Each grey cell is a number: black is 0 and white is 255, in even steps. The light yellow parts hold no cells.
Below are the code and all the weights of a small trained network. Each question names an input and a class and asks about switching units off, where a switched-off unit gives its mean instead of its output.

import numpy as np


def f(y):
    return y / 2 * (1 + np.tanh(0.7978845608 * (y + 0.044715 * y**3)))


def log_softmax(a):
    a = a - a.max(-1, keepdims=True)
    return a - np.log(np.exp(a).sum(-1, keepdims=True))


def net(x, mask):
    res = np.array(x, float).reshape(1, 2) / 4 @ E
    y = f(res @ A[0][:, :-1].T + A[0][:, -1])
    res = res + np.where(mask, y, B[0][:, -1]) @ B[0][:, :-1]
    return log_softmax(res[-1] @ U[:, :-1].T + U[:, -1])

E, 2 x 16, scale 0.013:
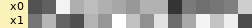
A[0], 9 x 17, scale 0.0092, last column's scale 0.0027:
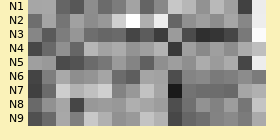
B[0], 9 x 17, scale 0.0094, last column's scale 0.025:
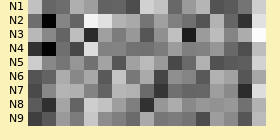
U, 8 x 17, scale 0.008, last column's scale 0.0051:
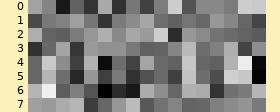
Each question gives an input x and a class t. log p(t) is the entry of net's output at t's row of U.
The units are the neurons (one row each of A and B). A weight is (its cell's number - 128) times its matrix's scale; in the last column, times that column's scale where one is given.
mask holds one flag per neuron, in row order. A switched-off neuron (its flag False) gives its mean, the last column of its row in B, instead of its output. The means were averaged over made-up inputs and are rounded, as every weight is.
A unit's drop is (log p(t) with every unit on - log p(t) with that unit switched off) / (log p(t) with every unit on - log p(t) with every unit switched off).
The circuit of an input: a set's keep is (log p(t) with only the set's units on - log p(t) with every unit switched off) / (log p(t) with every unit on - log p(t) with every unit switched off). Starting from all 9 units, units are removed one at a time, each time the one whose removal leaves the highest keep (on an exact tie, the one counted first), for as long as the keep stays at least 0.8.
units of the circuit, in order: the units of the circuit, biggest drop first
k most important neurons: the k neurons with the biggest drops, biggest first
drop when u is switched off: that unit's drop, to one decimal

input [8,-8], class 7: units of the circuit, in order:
N3
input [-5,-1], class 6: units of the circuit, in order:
N2; N8; N4
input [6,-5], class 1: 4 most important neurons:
N6; N9; N7; N5
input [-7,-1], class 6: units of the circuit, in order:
N2; N1
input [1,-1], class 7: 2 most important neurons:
N2; N4
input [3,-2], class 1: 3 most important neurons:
N2; N8; N3
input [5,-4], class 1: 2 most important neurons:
N6; N9
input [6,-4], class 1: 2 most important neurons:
N2; N8
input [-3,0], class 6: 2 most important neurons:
N2; N3
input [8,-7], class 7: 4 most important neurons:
N3; N2; N1; N4
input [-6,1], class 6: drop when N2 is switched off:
0.3
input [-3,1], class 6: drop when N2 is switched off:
0.4
